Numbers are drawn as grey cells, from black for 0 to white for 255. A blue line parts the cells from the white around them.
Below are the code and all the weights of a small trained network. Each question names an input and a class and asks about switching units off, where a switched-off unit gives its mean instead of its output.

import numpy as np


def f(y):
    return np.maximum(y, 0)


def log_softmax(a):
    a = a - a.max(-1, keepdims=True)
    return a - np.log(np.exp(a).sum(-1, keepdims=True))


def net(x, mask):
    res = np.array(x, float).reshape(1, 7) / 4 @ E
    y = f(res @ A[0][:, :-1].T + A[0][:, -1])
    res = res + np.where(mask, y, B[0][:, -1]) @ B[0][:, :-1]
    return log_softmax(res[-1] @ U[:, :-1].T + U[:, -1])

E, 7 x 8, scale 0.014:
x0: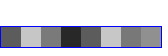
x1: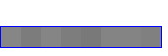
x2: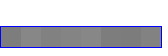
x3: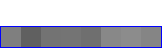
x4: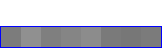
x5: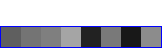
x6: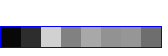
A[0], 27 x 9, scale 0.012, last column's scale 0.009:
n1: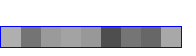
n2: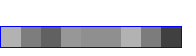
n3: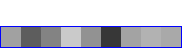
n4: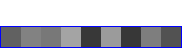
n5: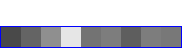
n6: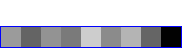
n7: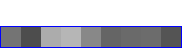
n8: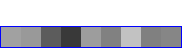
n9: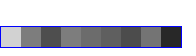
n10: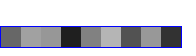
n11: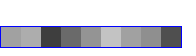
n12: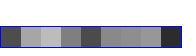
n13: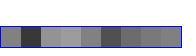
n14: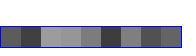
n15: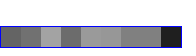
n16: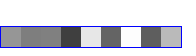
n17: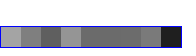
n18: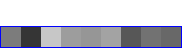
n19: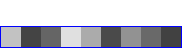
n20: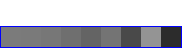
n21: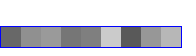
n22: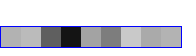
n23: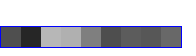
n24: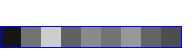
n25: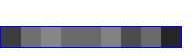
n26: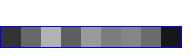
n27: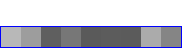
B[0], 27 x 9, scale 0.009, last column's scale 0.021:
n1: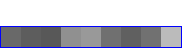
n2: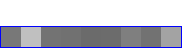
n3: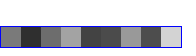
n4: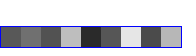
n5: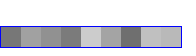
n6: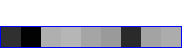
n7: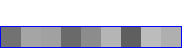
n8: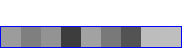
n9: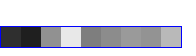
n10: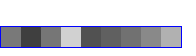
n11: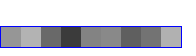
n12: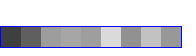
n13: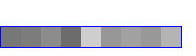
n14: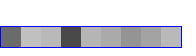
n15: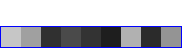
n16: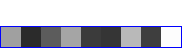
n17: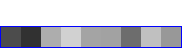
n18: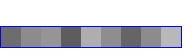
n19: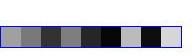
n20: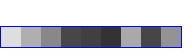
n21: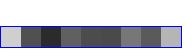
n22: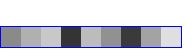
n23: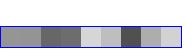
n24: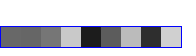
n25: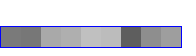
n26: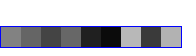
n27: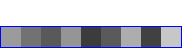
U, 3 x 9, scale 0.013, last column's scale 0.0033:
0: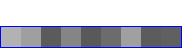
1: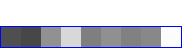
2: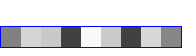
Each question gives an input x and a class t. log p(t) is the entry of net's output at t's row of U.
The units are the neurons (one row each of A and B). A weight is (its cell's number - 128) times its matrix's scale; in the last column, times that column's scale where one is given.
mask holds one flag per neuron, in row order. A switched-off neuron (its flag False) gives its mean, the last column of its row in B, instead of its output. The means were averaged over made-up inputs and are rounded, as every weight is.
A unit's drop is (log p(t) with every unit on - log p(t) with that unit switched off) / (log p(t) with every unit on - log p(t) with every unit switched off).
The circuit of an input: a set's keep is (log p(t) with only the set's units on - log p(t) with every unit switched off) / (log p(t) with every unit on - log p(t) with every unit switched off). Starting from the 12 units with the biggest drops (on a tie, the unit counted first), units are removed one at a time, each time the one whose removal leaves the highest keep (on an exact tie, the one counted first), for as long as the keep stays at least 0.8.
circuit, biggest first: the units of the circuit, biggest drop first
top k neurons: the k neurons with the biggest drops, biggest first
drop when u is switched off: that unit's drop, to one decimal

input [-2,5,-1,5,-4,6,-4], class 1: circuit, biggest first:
n9
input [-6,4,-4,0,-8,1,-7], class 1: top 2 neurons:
n9, n17
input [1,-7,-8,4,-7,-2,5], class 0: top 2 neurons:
n9, n26
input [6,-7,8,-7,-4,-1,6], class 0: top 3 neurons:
n15, n26, n21
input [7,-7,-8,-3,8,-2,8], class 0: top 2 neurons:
n15, n26
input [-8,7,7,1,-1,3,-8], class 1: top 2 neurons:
n9, n17
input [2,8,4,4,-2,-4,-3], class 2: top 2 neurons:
n22, n19
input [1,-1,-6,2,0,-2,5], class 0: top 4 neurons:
n9, n26, n15, n17
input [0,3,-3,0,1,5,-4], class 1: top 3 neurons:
n9, n19, n17
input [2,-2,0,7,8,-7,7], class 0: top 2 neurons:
n15, n26
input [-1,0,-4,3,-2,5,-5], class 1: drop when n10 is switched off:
0.0
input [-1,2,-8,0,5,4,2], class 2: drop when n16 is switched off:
0.1
